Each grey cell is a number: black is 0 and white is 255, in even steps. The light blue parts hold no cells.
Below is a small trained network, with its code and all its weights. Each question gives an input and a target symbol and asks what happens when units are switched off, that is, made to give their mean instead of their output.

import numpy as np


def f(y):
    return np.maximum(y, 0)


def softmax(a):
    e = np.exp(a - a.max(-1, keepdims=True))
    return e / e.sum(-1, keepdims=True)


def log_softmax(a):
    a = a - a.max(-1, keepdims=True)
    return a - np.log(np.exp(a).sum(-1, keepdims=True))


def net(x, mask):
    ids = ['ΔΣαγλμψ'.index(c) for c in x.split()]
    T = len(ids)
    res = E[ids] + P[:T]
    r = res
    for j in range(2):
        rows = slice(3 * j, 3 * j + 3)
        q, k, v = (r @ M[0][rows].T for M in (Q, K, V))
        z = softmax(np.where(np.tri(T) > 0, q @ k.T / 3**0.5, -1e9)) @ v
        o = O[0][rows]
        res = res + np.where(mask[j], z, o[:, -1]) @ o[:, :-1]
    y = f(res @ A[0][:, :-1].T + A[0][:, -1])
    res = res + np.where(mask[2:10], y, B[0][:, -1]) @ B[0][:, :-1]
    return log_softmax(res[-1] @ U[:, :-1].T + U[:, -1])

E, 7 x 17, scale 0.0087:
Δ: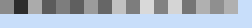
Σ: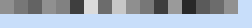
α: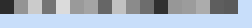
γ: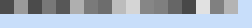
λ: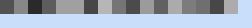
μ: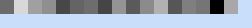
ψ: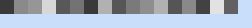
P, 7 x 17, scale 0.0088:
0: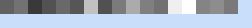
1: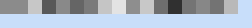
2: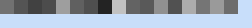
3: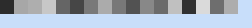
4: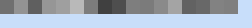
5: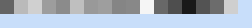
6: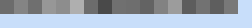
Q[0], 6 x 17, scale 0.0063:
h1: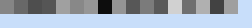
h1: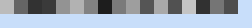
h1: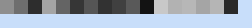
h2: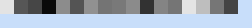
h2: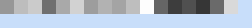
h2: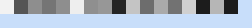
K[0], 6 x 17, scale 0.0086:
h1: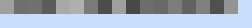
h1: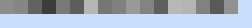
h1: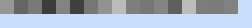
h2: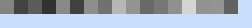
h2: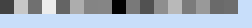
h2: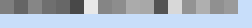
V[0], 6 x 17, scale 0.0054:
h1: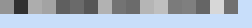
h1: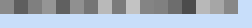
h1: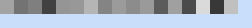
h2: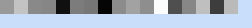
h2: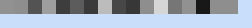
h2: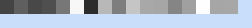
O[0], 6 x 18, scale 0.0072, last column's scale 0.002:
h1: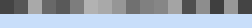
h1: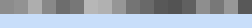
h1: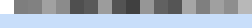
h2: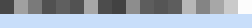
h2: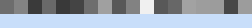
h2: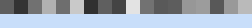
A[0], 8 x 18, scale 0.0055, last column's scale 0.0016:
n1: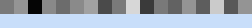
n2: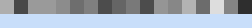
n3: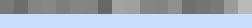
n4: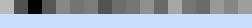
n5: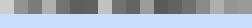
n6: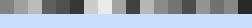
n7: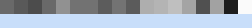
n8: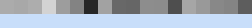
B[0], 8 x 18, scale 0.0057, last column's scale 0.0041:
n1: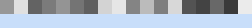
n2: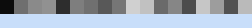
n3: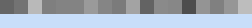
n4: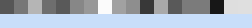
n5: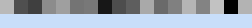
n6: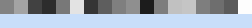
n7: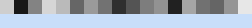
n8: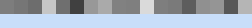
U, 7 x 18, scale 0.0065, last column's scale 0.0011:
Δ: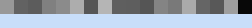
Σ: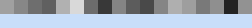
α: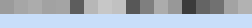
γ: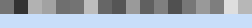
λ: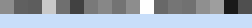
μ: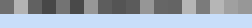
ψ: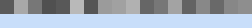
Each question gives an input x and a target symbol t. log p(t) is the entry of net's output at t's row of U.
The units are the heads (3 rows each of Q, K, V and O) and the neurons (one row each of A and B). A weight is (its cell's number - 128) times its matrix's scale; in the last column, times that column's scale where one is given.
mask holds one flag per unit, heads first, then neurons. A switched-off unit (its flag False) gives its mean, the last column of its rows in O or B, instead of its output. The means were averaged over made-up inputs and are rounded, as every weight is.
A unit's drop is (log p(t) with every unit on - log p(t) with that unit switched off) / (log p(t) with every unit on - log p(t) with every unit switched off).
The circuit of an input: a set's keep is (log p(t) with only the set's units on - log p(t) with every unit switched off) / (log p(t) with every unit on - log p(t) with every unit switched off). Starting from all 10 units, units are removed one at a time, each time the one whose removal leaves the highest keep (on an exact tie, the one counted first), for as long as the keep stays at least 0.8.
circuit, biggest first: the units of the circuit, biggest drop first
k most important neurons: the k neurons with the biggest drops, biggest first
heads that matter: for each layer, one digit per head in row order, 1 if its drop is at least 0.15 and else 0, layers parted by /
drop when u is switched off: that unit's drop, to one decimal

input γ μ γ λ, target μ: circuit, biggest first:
h2, h1
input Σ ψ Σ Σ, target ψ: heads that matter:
10
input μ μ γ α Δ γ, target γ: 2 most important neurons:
n1, n6
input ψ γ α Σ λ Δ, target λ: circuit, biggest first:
h2, h1, n5
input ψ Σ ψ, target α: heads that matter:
11
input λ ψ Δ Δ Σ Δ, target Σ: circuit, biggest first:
n6, h2, n5, h1
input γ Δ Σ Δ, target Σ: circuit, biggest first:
n6, h2, h1, n5
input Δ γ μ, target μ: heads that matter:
01
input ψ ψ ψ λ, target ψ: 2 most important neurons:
n6, n7
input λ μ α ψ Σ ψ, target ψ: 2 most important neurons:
n6, n7
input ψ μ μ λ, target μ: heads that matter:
01
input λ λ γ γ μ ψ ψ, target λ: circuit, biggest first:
h2, n6, n8
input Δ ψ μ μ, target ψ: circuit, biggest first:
h1, n6
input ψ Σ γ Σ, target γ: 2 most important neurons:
n1, n6
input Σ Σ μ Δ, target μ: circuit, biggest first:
h2
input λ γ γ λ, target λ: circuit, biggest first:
h1, n8, n5
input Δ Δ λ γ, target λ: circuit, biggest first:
h1, n5, n8
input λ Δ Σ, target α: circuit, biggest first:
h2, n6
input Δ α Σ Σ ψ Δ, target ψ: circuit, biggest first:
h1, n6
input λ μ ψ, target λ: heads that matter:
00
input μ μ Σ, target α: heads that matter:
01
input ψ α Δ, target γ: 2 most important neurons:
n1, n6
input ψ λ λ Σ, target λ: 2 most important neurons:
n5, n4
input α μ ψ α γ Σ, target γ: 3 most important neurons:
n1, n6, n3
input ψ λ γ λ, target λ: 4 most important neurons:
n8, n5, n6, n4
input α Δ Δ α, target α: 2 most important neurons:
n6, n8
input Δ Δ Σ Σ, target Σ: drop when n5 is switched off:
0.2
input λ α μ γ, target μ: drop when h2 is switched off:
0.6
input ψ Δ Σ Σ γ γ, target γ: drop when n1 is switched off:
0.1
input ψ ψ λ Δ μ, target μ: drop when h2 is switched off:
0.8
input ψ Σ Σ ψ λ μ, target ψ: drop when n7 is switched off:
0.1
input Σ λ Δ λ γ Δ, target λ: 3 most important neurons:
n5, n8, n4
